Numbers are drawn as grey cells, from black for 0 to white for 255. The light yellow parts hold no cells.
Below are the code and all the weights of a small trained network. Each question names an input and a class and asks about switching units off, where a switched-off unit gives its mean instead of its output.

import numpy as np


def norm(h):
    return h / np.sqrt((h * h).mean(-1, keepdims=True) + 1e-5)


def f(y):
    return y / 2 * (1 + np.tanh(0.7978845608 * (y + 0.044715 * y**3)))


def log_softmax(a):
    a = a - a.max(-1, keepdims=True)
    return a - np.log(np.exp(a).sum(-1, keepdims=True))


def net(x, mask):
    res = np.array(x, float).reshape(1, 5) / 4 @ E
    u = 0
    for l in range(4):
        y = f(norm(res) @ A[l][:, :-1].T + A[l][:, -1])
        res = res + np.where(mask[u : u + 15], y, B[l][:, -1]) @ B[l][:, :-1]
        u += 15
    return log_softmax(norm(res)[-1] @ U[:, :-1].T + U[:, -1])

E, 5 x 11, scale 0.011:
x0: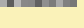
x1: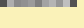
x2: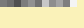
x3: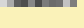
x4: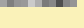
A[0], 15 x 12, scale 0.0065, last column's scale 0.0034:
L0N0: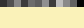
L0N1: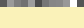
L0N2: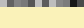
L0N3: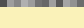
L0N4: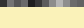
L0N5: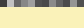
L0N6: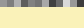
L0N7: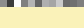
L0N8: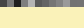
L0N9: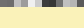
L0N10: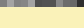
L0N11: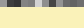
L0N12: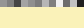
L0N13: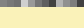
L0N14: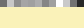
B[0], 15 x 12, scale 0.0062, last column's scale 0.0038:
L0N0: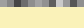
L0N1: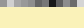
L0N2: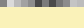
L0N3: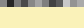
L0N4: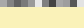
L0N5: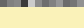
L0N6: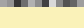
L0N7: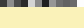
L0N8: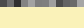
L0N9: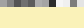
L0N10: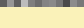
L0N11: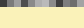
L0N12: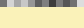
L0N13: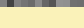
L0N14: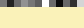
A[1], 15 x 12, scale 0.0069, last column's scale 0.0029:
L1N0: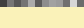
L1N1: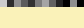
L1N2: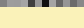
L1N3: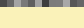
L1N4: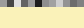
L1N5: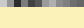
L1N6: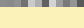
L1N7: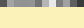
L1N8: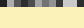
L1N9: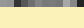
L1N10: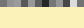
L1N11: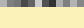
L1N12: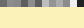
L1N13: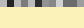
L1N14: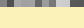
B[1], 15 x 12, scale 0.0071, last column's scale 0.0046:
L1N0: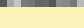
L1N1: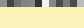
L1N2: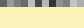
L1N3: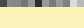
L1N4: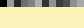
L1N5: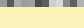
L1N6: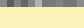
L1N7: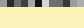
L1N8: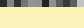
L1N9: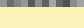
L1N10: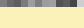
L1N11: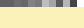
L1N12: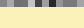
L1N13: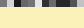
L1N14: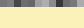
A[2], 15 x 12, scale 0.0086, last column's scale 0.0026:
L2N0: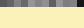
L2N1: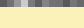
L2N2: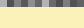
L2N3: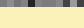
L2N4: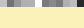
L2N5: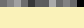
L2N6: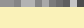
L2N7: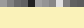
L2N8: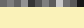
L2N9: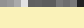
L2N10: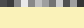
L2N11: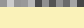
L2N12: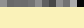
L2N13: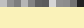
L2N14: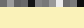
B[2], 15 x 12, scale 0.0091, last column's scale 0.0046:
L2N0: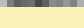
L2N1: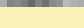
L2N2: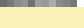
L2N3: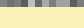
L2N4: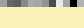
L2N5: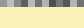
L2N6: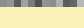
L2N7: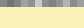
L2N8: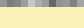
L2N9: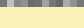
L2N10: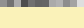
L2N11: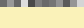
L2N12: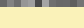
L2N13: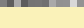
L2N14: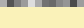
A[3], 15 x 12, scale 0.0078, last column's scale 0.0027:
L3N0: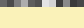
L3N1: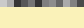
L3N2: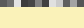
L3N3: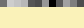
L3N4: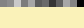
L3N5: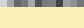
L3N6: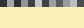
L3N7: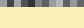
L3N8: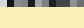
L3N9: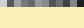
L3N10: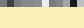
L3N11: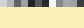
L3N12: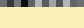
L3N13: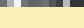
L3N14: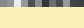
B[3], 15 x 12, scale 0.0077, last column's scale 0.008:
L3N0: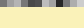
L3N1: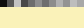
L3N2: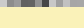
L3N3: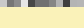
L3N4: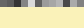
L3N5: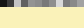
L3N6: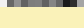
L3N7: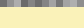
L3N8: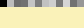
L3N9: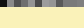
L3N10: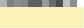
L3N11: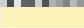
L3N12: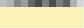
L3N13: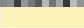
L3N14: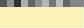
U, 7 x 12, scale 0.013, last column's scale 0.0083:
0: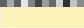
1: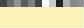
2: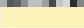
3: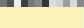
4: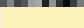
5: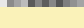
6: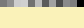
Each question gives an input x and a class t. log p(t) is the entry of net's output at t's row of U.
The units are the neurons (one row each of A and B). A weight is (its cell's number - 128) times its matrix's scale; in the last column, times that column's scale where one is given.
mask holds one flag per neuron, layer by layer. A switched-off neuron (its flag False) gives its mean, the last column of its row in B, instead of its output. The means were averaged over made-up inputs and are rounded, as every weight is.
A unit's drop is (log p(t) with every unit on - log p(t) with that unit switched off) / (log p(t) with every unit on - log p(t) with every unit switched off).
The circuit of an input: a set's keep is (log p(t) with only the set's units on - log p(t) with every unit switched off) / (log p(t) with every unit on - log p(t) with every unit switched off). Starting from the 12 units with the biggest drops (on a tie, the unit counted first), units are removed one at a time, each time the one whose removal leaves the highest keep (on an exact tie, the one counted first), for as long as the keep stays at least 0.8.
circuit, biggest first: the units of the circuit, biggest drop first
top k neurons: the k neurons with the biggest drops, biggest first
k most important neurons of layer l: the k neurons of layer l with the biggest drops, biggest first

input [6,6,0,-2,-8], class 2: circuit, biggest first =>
(L0N4)
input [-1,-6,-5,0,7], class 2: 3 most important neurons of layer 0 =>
(L0N9; L0N14; L0N2)
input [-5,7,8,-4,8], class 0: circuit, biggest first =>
(L1N11; L2N6)
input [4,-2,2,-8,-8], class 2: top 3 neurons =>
(L2N14; L0N0; L2N8)
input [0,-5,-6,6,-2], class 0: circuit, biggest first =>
(L0N2; L3N13; L3N14)
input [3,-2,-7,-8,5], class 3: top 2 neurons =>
(L2N10; L3N2)
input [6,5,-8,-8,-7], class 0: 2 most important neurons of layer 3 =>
(L3N13; L3N14)
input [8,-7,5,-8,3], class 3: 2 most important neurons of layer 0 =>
(L0N14; L0N7)
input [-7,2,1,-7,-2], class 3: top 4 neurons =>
(L2N10; L3N2; L0N7; L1N13)
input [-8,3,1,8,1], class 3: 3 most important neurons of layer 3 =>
(L3N11; L3N1; L3N5)
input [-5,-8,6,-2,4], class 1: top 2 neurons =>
(L1N1; L1N11)
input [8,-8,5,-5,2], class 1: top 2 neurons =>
(L1N1; L3N8)
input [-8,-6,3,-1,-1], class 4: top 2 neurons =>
(L1N8; L0N14)
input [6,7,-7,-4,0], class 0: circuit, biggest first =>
(L3N13)
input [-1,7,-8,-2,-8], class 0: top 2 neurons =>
(L0N2; L0N9)
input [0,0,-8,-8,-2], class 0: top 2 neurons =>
(L0N2; L2N9)
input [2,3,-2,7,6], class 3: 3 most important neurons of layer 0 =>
(L0N6; L0N4; L0N11)
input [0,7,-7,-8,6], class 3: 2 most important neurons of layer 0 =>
(L0N1; L0N12)
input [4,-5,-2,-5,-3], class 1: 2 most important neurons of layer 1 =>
(L1N1; L1N10)
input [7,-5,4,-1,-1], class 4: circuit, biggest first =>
(L1N13)
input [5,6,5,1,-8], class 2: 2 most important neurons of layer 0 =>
(L0N4; L0N0)
